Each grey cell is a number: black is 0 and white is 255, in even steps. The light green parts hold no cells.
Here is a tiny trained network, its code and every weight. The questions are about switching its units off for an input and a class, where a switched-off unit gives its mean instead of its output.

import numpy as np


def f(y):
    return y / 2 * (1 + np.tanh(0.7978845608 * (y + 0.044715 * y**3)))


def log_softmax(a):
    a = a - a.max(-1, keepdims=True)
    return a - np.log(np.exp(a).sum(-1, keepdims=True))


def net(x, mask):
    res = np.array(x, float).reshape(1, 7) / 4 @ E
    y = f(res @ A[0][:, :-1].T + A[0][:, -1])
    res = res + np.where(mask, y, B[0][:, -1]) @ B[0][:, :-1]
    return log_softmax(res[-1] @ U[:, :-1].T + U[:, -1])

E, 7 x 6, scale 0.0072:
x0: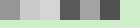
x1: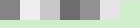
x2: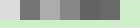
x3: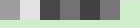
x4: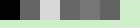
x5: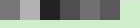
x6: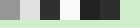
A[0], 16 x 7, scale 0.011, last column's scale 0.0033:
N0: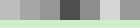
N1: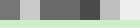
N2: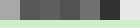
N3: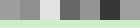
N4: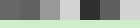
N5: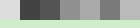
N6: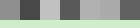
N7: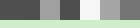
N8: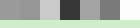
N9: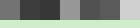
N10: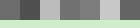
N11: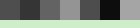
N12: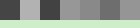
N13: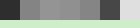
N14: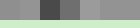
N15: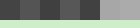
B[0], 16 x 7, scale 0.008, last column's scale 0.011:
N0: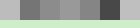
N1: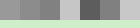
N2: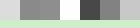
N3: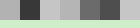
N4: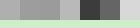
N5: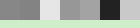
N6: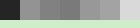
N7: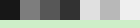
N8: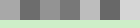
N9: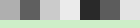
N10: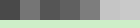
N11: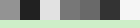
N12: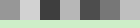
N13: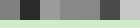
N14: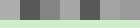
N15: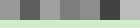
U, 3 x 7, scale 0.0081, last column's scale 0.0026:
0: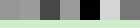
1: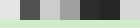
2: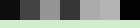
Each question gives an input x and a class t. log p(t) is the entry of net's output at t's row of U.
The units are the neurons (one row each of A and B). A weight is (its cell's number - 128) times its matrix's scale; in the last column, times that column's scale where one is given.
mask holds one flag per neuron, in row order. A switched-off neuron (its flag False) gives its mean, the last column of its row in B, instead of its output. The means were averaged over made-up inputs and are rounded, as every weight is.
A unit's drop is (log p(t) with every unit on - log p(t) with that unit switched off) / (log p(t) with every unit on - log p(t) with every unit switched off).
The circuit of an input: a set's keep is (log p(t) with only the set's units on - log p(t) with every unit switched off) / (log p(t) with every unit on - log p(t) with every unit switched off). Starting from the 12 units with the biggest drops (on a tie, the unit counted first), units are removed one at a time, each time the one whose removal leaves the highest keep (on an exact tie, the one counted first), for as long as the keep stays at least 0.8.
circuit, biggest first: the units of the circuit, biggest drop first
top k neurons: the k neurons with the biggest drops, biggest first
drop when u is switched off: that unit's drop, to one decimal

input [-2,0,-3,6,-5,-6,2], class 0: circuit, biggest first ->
N11, N3
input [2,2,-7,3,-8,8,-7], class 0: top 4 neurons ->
N11, N9, N3, N13
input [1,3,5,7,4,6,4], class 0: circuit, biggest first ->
N11, N5, N9
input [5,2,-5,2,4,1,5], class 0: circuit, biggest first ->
N11, N5
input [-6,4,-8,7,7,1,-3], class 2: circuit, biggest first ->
N9
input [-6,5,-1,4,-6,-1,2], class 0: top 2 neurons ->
N11, N3
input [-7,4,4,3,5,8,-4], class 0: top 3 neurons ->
N11, N5, N3
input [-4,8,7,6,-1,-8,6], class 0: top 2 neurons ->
N11, N5
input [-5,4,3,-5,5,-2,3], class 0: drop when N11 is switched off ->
0.2
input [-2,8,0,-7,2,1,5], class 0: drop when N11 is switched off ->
0.3
